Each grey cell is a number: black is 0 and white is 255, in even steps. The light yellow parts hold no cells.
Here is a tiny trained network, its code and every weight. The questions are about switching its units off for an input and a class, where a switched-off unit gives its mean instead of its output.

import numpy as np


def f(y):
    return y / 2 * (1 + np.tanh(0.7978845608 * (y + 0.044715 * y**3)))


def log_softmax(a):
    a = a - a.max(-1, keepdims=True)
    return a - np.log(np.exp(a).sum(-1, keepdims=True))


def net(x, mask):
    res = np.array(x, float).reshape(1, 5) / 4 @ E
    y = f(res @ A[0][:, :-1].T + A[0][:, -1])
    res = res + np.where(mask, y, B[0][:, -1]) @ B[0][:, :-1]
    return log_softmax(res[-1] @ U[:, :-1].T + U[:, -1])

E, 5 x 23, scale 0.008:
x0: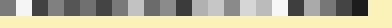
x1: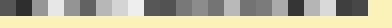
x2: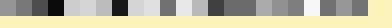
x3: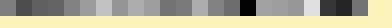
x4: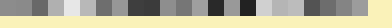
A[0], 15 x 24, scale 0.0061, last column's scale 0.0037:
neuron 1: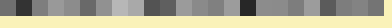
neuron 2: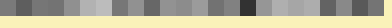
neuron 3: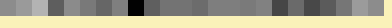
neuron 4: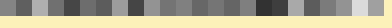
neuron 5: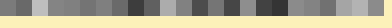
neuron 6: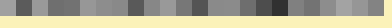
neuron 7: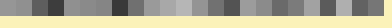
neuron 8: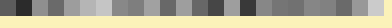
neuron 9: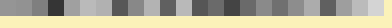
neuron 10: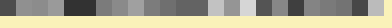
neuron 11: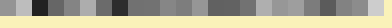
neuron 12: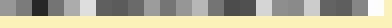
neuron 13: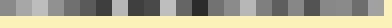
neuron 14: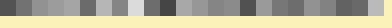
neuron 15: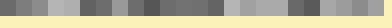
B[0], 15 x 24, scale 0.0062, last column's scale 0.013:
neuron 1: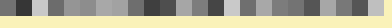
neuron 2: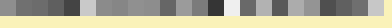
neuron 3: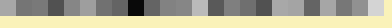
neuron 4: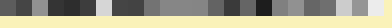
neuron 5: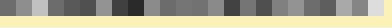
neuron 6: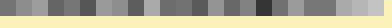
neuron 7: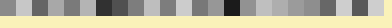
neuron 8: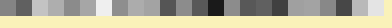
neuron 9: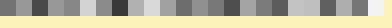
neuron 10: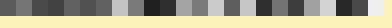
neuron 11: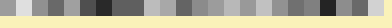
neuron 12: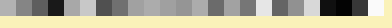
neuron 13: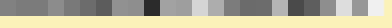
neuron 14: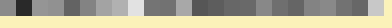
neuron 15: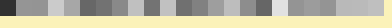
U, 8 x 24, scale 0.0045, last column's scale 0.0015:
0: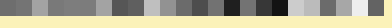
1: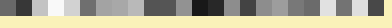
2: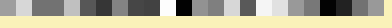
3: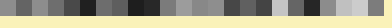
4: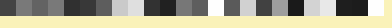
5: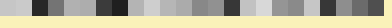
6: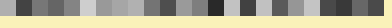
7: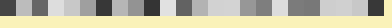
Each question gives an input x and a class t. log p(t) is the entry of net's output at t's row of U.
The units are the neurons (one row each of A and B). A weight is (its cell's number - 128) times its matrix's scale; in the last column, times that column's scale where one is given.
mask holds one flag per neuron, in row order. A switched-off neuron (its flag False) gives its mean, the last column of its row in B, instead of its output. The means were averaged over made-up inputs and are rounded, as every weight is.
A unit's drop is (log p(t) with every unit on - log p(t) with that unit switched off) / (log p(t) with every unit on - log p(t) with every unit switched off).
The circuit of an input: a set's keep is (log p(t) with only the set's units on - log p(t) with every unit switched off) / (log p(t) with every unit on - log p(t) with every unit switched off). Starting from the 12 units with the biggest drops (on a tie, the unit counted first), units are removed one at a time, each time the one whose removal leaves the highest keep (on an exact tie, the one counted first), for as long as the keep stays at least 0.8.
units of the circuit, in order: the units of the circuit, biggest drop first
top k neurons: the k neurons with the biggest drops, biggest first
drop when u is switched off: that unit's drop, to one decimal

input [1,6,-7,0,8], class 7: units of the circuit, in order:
[neuron 15]
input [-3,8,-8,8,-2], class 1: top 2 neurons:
[neuron 1; neuron 8]
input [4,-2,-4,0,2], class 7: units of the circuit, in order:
[neuron 12; neuron 4; neuron 5]
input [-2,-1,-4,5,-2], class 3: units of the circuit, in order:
[neuron 9; neuron 12]
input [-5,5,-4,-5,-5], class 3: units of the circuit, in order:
[neuron 4; neuron 13]
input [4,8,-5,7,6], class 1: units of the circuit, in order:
[neuron 15; neuron 1]
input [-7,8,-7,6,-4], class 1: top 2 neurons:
[neuron 8; neuron 1]
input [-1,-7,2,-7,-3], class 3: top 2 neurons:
[neuron 12; neuron 8]
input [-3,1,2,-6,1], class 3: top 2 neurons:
[neuron 12; neuron 9]
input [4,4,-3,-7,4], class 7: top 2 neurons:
[neuron 15; neuron 13]
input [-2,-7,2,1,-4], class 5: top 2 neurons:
[neuron 7; neuron 8]
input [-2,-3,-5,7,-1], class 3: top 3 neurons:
[neuron 9; neuron 12; neuron 8]
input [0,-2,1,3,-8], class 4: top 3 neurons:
[neuron 10; neuron 12; neuron 11]
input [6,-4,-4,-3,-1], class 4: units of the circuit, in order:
[neuron 10]
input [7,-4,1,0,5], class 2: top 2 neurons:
[neuron 9; neuron 11]
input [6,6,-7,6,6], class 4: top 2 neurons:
[neuron 10; neuron 8]
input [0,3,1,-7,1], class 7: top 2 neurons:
[neuron 15; neuron 4]
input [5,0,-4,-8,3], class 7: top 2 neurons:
[neuron 15; neuron 13]
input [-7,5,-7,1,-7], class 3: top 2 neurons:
[neuron 4; neuron 5]
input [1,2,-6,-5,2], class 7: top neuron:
[neuron 15]
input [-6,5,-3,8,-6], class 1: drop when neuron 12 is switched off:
0.4
